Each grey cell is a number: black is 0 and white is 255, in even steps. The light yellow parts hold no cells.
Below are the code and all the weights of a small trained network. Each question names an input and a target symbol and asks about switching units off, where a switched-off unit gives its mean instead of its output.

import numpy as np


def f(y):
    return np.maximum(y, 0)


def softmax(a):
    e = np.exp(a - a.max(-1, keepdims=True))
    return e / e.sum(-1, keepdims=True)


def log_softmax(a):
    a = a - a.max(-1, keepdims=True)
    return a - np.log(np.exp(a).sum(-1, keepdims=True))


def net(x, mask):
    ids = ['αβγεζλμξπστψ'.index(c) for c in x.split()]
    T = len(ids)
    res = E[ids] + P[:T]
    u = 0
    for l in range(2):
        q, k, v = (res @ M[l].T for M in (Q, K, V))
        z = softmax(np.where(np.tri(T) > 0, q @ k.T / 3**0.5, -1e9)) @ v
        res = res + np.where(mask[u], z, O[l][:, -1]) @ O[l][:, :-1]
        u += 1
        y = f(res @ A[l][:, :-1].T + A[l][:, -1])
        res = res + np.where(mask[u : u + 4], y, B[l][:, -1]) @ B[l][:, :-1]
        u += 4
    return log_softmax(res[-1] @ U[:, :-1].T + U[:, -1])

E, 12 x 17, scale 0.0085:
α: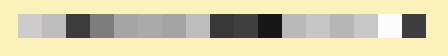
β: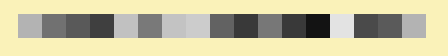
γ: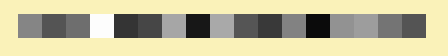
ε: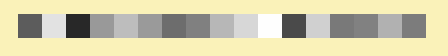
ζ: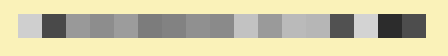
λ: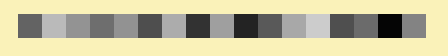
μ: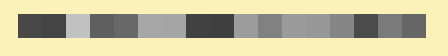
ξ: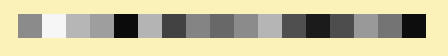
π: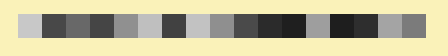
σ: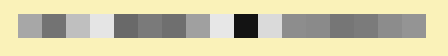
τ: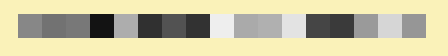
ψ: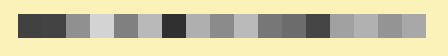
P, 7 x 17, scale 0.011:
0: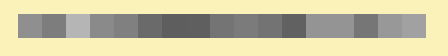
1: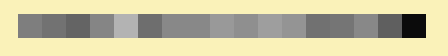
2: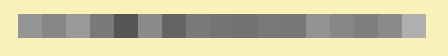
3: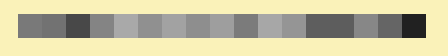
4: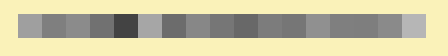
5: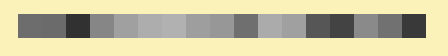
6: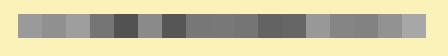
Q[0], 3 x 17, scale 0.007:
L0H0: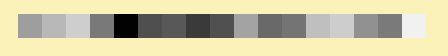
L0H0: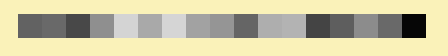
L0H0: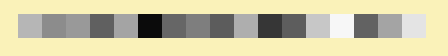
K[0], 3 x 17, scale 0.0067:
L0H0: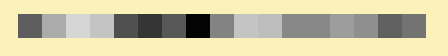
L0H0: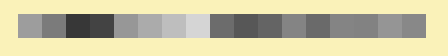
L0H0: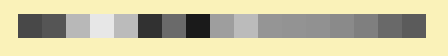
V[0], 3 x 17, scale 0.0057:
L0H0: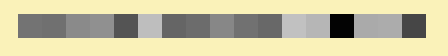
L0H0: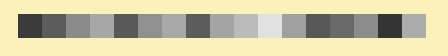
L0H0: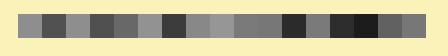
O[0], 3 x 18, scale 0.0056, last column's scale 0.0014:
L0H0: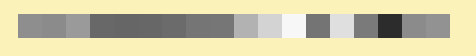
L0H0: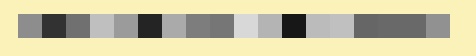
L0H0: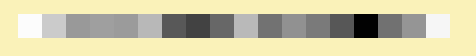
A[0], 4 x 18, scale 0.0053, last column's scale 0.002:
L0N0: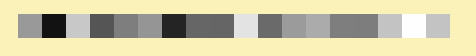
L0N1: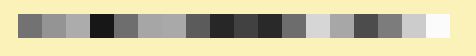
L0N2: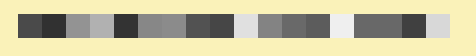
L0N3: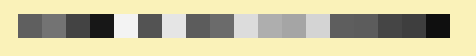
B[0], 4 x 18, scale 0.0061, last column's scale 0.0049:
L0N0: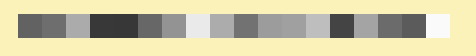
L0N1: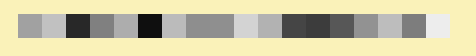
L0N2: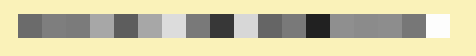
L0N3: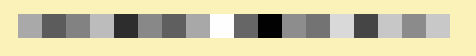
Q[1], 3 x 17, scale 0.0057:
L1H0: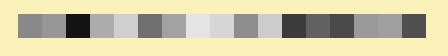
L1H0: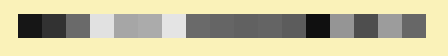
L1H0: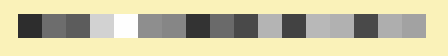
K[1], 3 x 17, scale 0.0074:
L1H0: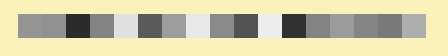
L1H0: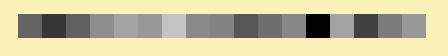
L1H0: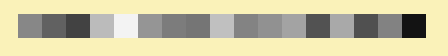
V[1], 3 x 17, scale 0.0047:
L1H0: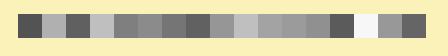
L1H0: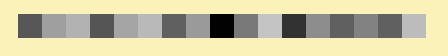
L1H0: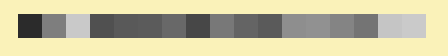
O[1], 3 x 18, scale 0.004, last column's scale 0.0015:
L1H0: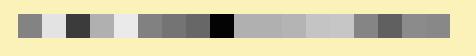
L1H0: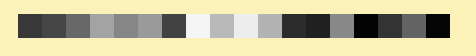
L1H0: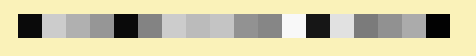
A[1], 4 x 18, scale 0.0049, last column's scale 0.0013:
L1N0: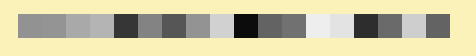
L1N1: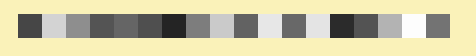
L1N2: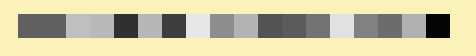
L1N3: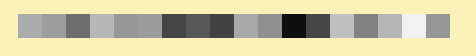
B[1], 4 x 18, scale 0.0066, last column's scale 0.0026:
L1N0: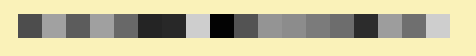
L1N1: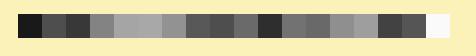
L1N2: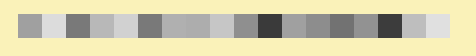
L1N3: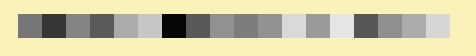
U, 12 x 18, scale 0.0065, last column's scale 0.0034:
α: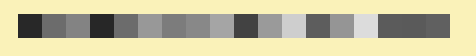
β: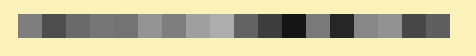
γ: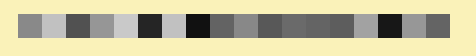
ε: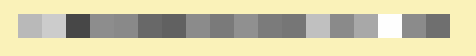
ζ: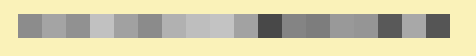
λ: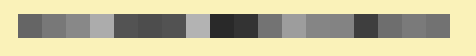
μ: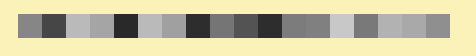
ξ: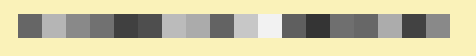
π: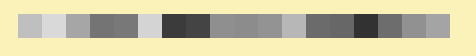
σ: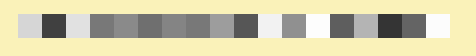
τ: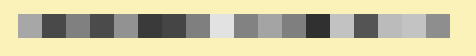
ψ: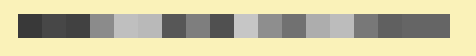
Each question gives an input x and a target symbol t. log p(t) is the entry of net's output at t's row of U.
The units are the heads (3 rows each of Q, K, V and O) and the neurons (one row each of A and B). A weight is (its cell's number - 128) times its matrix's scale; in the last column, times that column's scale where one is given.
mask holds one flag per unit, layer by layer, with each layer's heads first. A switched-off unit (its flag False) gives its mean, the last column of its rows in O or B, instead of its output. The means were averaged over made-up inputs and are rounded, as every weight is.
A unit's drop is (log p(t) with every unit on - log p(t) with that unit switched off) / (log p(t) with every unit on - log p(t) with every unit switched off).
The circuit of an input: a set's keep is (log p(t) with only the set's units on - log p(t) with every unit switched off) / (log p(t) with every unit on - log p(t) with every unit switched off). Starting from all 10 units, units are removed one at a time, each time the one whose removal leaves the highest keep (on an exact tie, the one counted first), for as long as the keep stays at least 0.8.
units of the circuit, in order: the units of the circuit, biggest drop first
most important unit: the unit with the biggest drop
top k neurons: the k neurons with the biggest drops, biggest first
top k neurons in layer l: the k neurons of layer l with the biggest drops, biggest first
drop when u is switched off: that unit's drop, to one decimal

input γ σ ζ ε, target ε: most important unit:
L0N3
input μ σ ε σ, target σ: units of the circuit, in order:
[L1H0 L0H0 L0N2]
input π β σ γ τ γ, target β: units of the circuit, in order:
[L0H0 L1H0]
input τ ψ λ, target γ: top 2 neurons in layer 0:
[L0N1 L0N3]
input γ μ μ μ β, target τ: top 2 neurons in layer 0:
[L0N1 L0N0]
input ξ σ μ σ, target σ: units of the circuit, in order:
[L1H0 L0H0]
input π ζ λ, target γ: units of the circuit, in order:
[L0N1 L1N1]
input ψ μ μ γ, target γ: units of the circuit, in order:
[L1H0 L0N0]
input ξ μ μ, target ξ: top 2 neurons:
[L0N1 L0N0]
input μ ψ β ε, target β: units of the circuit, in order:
[L0H0 L0N1 L1H0]
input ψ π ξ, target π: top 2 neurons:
[L1N3 L0N0]
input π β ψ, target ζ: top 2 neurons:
[L1N2 L0N0]
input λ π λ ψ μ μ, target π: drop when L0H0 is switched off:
0.9
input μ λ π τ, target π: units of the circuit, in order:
[L0H0]
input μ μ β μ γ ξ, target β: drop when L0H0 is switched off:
0.6
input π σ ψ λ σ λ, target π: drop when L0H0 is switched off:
0.9
